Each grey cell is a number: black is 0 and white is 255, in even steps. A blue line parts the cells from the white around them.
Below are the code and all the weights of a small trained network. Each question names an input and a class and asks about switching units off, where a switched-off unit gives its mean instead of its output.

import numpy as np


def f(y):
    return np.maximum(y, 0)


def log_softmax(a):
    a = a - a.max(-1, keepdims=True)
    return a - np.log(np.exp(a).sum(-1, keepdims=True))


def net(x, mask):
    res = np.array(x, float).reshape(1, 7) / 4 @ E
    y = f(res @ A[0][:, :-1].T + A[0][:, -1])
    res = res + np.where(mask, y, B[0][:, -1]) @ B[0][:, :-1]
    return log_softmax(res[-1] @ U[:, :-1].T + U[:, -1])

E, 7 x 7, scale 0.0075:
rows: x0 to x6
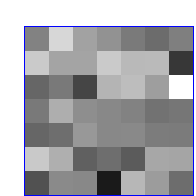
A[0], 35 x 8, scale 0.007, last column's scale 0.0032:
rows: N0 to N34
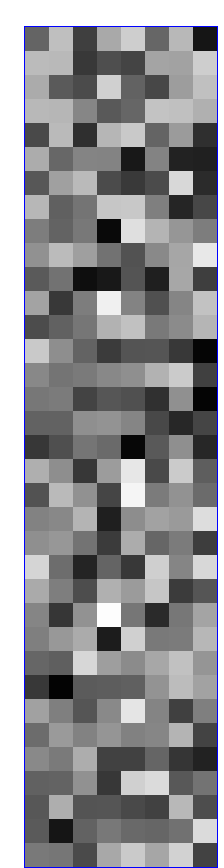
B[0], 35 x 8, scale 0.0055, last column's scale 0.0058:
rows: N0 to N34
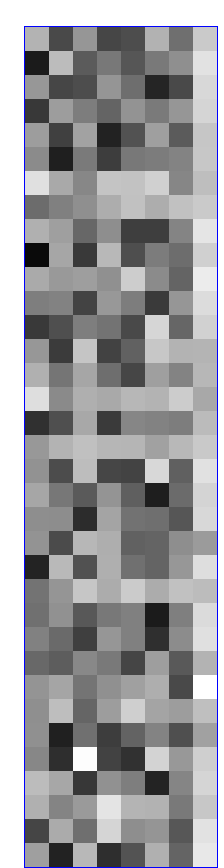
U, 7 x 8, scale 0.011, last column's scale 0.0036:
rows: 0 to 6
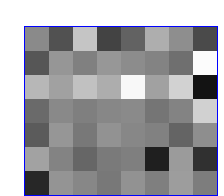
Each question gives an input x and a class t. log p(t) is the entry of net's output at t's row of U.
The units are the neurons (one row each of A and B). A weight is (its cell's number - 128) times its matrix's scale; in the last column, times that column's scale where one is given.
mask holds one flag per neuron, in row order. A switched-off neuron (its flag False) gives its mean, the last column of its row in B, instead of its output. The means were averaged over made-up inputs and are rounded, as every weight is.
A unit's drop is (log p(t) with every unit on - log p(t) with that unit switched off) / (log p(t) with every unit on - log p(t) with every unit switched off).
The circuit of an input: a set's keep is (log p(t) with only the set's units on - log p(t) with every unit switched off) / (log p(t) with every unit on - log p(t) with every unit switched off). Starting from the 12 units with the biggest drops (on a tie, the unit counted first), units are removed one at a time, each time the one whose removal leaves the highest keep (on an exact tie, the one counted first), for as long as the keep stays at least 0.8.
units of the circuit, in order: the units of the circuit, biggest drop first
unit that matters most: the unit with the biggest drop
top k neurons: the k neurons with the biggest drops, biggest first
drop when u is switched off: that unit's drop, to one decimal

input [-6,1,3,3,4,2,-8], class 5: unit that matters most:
N2
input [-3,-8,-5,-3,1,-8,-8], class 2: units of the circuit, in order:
(N17 N15 N10)
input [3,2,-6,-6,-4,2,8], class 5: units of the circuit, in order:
(N31 N25 N8)
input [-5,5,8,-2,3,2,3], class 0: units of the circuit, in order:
(N34 N18)
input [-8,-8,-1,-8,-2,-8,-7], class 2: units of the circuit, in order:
(N17 N15)
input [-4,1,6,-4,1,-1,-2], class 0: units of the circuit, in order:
(N34 N18)
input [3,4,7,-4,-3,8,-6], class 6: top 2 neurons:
(N22 N1)
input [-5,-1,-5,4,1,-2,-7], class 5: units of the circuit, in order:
(N24 N11)
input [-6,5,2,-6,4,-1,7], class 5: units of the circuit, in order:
(N31 N8)
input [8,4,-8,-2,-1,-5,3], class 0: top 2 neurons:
(N30 N13)
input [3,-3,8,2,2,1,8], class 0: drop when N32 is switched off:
0.0
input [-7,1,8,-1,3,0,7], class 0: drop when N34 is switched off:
0.6
